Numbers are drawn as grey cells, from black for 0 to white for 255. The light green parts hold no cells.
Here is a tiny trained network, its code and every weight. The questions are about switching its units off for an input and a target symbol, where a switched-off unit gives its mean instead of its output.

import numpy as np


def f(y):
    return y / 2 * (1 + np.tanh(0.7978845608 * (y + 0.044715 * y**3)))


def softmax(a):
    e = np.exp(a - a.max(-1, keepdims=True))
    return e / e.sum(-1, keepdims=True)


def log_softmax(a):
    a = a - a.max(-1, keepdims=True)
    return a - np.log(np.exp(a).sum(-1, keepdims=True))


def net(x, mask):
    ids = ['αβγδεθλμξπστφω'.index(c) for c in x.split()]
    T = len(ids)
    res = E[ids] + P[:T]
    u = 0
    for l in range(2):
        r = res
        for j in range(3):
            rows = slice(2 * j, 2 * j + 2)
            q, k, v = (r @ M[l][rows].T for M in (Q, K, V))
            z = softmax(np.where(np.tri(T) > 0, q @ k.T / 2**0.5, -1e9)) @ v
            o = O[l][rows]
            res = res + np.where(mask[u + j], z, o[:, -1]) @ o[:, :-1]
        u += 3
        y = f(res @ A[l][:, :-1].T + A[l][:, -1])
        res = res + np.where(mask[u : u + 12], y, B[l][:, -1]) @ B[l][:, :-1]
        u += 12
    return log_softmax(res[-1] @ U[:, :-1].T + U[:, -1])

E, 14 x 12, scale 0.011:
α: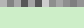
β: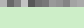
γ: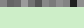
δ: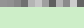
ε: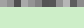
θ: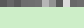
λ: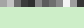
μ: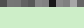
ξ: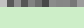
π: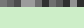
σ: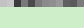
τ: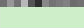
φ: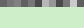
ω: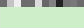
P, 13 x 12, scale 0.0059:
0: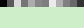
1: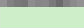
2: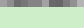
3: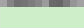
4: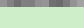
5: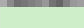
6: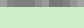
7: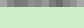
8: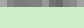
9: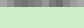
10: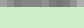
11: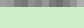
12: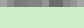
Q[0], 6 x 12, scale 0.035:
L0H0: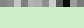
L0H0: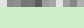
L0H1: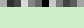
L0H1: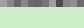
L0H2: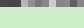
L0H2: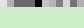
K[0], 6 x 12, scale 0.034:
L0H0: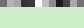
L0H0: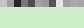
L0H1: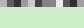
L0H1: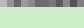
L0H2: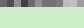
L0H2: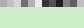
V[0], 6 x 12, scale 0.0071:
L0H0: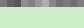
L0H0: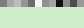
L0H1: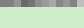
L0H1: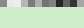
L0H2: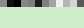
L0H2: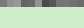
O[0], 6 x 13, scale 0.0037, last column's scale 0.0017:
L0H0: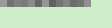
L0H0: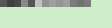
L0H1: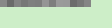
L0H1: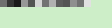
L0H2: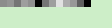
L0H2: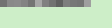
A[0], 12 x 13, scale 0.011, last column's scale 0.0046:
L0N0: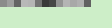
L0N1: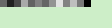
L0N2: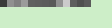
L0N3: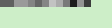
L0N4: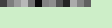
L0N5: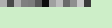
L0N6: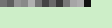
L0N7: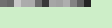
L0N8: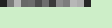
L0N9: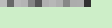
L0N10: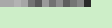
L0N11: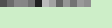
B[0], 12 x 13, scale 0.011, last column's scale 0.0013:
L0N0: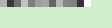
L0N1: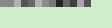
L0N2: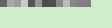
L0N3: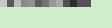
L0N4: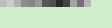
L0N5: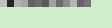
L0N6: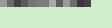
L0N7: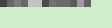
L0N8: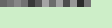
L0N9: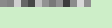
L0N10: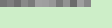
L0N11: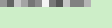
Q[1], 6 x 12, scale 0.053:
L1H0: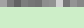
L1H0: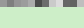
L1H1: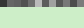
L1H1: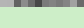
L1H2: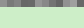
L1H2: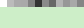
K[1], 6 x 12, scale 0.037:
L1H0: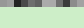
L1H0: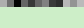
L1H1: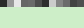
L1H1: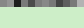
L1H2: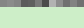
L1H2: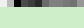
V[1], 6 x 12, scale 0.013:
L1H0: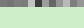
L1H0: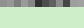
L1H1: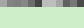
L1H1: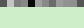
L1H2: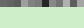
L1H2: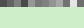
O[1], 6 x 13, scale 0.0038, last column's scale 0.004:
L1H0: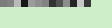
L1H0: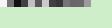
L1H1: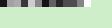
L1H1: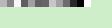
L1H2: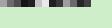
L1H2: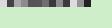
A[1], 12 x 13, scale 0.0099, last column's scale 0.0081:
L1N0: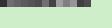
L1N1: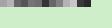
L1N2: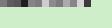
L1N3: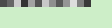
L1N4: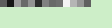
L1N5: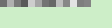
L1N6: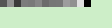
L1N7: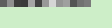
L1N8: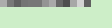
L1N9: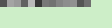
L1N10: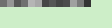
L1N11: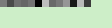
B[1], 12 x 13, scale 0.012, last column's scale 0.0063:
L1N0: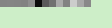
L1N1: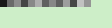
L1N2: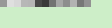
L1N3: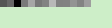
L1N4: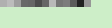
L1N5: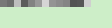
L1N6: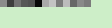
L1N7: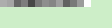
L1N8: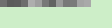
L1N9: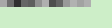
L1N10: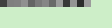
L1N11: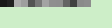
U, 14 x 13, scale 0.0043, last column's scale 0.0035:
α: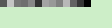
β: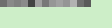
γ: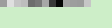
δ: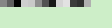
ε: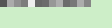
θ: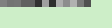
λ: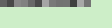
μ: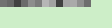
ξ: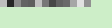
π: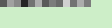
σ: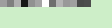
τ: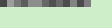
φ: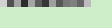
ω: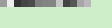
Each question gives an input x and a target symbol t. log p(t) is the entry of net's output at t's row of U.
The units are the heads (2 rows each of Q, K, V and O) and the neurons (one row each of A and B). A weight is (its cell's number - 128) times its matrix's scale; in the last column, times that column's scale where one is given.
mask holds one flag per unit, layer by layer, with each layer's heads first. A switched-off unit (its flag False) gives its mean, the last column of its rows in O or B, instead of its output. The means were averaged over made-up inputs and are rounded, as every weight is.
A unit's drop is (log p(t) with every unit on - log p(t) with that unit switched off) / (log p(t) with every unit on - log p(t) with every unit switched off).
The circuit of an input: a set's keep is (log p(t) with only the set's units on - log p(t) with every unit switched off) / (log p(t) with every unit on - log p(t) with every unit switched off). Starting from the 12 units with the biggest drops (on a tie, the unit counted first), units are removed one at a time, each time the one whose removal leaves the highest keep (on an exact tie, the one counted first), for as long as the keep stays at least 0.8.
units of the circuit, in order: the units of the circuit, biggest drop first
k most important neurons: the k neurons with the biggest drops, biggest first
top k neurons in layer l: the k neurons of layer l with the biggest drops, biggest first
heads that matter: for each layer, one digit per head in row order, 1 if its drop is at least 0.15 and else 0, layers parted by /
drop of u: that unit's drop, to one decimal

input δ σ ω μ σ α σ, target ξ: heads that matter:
001 / 011
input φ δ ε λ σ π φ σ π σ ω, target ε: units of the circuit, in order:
[L1H2 L0N11 L0N4]
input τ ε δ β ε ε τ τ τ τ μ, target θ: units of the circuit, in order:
[L1N0 L0N8 L0H1]
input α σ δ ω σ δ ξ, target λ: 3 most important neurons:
[L1N6 L0N3 L0N11]
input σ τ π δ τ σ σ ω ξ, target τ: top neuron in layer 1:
[L1N10]
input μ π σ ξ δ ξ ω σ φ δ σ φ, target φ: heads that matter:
010 / 011
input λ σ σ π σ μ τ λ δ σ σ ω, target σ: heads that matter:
000 / 011
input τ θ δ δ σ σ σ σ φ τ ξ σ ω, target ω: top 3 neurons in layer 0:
[L0N4 L0N2 L0N3]
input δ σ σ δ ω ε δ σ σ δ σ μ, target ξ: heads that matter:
010 / 011
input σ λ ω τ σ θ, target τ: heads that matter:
001 / 010
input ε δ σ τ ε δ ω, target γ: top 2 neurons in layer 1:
[L1N2 L1N3]
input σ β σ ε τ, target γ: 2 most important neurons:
[L0N4 L0N11]
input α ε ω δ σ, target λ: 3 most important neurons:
[L1N6 L0N3 L0N11]
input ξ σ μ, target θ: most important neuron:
[L1N0]
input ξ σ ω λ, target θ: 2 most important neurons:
[L1N6 L1N2]
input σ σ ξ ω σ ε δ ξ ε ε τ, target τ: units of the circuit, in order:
[L0H2 L1N10 L1H1 L0N3]
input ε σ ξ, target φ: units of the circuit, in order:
[L0N5 L1N4 L0H2]
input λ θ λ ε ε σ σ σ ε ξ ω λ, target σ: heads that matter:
001 / 011
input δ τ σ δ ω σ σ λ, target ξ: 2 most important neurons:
[L0N7 L1N8]
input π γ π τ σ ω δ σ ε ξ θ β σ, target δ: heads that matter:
001 / 110
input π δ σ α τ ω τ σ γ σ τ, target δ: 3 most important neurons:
[L0N4 L1N8 L0N7]
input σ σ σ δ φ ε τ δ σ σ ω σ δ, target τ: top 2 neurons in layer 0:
[L0N1 L0N3]
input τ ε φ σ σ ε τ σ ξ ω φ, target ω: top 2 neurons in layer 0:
[L0N4 L0N2]
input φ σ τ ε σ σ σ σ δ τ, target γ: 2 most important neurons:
[L0N11 L0N4]
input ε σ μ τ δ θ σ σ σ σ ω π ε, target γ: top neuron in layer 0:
[L0N7]
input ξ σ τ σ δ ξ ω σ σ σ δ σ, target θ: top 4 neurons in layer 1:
[L1N6 L1N2 L1N10 L1N8]
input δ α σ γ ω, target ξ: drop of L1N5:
0.0
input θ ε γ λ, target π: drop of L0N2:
0.2
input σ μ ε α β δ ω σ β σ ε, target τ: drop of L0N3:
0.2
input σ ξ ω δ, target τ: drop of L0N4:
0.0
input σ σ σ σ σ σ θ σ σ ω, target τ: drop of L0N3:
0.3
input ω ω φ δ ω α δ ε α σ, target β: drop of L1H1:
0.1
